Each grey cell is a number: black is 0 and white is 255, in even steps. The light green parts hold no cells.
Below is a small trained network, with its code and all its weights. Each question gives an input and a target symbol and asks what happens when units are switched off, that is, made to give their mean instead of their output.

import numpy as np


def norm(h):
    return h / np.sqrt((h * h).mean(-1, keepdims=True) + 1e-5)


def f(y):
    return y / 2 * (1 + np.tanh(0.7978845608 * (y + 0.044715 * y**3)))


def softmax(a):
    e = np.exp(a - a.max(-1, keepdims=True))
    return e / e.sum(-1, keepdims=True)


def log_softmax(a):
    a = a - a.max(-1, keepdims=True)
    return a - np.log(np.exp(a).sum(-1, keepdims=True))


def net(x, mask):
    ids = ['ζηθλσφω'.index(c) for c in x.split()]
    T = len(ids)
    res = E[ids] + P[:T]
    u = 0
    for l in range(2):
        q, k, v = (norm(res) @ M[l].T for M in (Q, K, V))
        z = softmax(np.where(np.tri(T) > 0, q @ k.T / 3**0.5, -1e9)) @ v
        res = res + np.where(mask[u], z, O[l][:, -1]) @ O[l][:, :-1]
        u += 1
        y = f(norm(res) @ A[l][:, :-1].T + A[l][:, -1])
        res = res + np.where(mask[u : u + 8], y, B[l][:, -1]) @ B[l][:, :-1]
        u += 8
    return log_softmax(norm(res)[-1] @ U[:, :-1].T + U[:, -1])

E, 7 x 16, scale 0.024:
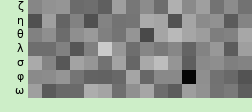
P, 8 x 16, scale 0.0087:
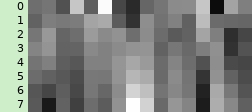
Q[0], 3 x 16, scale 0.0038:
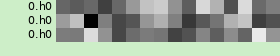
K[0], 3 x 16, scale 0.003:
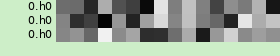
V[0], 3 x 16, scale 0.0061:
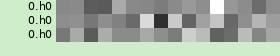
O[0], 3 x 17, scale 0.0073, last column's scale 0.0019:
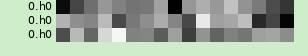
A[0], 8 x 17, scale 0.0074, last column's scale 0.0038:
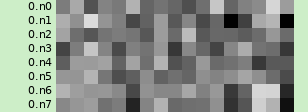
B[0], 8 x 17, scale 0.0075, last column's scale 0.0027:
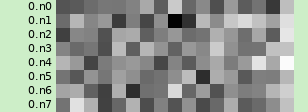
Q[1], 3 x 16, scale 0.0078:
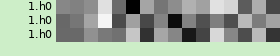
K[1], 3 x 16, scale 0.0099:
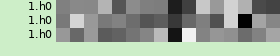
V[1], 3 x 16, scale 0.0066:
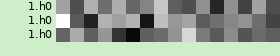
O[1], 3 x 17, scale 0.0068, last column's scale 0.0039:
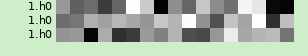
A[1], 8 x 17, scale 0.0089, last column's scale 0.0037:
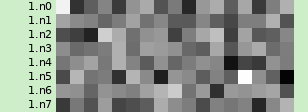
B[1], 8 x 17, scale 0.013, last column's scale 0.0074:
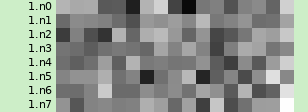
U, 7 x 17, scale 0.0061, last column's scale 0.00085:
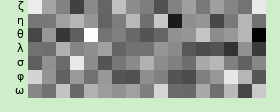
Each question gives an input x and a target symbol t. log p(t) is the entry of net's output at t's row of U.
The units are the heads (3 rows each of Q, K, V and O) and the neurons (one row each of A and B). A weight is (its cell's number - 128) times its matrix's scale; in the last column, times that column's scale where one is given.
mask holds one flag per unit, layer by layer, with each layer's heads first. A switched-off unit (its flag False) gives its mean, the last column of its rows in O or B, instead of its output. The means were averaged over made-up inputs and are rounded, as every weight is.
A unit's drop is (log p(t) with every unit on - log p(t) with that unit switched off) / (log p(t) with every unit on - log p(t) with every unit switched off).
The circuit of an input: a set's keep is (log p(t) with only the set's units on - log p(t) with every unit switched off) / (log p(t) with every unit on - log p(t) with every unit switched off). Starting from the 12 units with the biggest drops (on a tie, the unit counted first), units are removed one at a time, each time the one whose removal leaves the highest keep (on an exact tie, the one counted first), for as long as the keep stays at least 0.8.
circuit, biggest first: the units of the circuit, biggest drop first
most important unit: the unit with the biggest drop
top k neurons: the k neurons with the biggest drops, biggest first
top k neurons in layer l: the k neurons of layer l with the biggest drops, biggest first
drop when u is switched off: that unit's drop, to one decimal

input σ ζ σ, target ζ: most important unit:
0.h0
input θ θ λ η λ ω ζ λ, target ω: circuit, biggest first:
[1.h0 0.h0]
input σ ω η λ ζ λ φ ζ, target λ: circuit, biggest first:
[1.h0 1.n4]
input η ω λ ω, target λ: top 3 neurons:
[0.n3 1.n4 0.n2]
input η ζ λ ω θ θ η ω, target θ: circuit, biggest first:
[0.h0 1.n2]
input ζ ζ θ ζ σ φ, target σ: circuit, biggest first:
[1.n6 1.h0]
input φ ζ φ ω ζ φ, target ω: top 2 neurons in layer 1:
[1.n0 1.n4]
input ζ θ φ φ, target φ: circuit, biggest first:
[1.h0 1.n5]
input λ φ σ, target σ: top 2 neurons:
[1.n6 1.n7]
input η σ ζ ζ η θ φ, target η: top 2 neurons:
[0.n3 1.n7]
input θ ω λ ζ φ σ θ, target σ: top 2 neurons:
[1.n6 0.n0]
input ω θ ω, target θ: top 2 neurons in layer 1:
[1.n2 1.n0]
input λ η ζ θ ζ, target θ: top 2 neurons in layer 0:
[0.n5 0.n4]
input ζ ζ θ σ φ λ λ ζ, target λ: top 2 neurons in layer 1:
[1.n4 1.n0]
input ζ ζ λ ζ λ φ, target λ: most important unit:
0.n3
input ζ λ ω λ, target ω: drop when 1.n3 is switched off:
0.0
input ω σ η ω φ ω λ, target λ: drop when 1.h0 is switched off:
0.4
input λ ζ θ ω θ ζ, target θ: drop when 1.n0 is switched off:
0.1
